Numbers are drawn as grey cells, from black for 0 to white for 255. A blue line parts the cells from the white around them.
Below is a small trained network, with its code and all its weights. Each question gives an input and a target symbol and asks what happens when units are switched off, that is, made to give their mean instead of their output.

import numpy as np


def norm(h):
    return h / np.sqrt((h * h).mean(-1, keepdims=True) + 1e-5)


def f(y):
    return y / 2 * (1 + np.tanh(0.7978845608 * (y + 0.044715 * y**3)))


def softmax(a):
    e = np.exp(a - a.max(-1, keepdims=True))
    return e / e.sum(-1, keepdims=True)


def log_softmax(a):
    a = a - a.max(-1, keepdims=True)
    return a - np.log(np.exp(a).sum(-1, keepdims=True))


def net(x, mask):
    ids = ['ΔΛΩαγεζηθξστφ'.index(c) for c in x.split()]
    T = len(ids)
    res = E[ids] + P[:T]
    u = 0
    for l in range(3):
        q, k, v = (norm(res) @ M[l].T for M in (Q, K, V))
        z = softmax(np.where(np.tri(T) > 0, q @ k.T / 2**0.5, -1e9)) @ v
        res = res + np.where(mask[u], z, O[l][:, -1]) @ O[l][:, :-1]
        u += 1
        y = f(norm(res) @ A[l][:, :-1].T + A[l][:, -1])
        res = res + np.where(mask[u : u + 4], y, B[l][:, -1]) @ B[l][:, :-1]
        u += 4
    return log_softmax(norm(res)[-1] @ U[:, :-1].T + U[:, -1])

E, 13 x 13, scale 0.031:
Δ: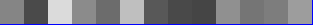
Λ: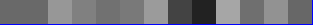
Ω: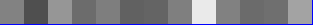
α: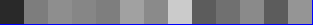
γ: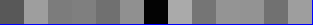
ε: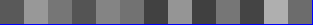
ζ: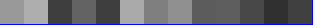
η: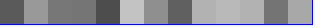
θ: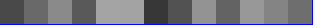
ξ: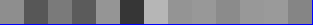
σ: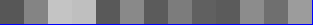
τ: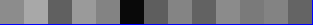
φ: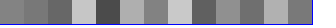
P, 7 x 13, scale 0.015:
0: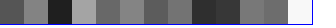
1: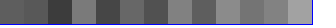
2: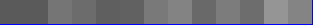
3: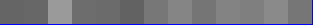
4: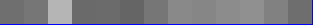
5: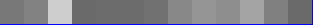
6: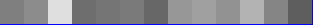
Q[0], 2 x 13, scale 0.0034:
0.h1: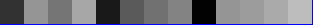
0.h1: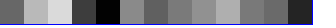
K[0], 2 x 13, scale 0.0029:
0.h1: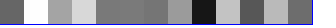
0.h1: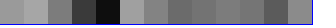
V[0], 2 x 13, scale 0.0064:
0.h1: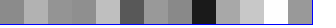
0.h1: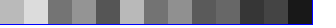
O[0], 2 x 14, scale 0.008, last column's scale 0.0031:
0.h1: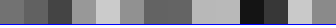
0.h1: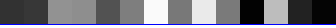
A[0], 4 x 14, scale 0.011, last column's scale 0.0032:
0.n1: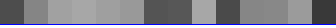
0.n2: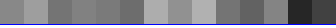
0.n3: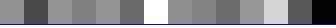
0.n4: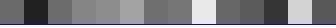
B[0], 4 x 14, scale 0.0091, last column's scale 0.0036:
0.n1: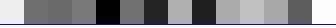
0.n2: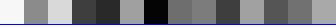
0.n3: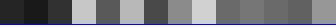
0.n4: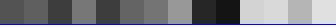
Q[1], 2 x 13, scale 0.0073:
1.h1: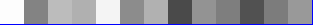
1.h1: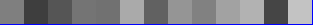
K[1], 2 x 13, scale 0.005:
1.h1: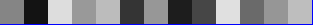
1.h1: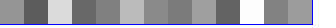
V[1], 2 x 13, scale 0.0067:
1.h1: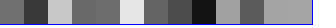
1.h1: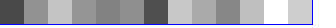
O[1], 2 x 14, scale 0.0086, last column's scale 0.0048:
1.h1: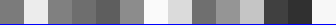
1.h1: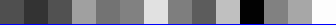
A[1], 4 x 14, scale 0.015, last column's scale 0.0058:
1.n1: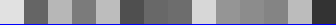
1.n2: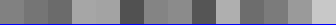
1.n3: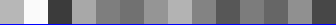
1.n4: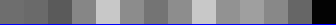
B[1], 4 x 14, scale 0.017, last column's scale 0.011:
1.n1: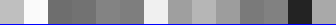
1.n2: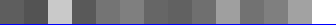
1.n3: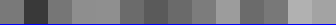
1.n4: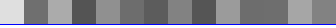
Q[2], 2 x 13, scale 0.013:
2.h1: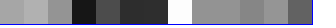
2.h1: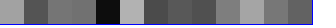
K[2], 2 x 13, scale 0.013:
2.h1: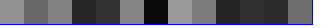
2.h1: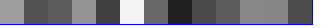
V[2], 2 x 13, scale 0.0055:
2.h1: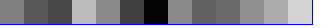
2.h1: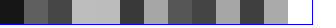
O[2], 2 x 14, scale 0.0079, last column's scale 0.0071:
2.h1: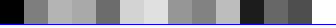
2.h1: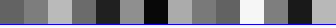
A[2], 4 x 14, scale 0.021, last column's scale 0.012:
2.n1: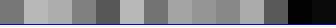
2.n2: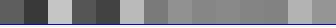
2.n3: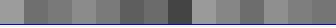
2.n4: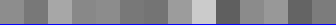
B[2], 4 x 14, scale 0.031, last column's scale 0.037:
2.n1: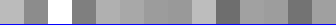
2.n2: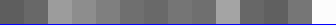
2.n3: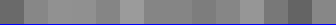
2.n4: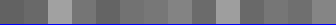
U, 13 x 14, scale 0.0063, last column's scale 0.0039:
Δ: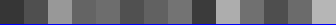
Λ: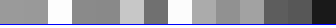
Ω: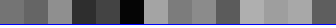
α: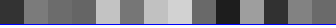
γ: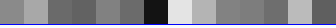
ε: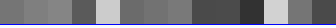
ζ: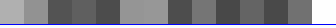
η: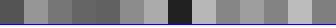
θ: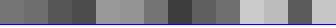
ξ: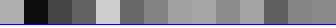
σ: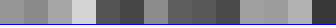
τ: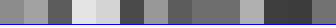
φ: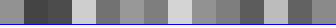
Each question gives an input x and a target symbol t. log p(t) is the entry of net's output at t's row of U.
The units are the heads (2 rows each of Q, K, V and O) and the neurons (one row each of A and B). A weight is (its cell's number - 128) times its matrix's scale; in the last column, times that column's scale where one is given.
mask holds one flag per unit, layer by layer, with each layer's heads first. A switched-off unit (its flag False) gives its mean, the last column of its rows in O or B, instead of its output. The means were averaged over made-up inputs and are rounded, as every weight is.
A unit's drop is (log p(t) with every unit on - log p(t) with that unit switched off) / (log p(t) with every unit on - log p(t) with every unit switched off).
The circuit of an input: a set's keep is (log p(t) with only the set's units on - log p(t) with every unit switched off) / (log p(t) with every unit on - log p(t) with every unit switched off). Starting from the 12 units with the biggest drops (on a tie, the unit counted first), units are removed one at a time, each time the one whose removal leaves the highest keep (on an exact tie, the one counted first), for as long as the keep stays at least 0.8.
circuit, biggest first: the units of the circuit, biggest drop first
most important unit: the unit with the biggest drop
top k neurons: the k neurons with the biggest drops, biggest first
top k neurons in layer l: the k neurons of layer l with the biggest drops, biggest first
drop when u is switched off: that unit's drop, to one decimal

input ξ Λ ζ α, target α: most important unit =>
2.h1
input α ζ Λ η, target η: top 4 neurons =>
(1.n2 2.n2 0.n2 2.n1)
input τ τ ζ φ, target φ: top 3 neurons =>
(1.n2 2.n2 2.n1)
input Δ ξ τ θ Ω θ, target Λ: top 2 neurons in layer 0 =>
(0.n4 0.n2)
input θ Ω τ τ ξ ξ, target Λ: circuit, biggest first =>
(1.n1 2.n1)
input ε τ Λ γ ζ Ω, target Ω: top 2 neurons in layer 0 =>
(0.n4 0.n2)
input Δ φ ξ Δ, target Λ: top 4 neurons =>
(2.n1 1.n3 1.n2 0.n2)
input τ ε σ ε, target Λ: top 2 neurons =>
(2.n1 1.n3)
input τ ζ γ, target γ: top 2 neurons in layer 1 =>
(1.n2 1.n1)
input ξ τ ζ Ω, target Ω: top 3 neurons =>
(2.n2 0.n4 2.n1)
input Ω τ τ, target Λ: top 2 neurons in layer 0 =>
(0.n4 0.n1)
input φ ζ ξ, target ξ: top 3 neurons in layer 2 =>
(2.n2 2.n1 2.n3)
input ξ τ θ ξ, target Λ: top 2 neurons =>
(1.n1 2.n1)
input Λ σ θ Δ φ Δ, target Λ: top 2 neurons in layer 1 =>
(1.n2 1.n3)
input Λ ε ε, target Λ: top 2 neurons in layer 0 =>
(0.n4 0.n1)
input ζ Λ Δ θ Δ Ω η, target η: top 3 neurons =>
(0.n2 1.n2 2.n2)
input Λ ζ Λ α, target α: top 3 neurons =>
(1.n2 2.n2 0.n2)
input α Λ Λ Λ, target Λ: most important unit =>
1.h1
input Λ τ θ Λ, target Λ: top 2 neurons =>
(0.n4 2.n1)
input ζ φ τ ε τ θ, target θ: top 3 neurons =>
(2.n2 1.n2 0.n2)
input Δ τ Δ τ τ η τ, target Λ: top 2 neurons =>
(1.n1 2.n1)
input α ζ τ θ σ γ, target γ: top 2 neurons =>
(1.n2 2.n2)
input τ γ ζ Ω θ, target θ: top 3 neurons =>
(2.n2 1.n2 2.n1)
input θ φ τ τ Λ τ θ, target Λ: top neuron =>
(2.n1)
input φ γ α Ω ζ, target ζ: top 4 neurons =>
(2.n2 1.n2 2.n1 0.n2)
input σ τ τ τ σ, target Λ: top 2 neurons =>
(2.n1 1.n3)
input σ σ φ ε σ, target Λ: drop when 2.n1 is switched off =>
1.1
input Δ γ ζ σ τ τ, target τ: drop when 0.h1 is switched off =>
0.1
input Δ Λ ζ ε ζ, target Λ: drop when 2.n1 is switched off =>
0.3
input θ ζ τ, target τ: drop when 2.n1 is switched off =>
0.4
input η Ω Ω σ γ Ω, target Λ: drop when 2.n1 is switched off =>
0.2
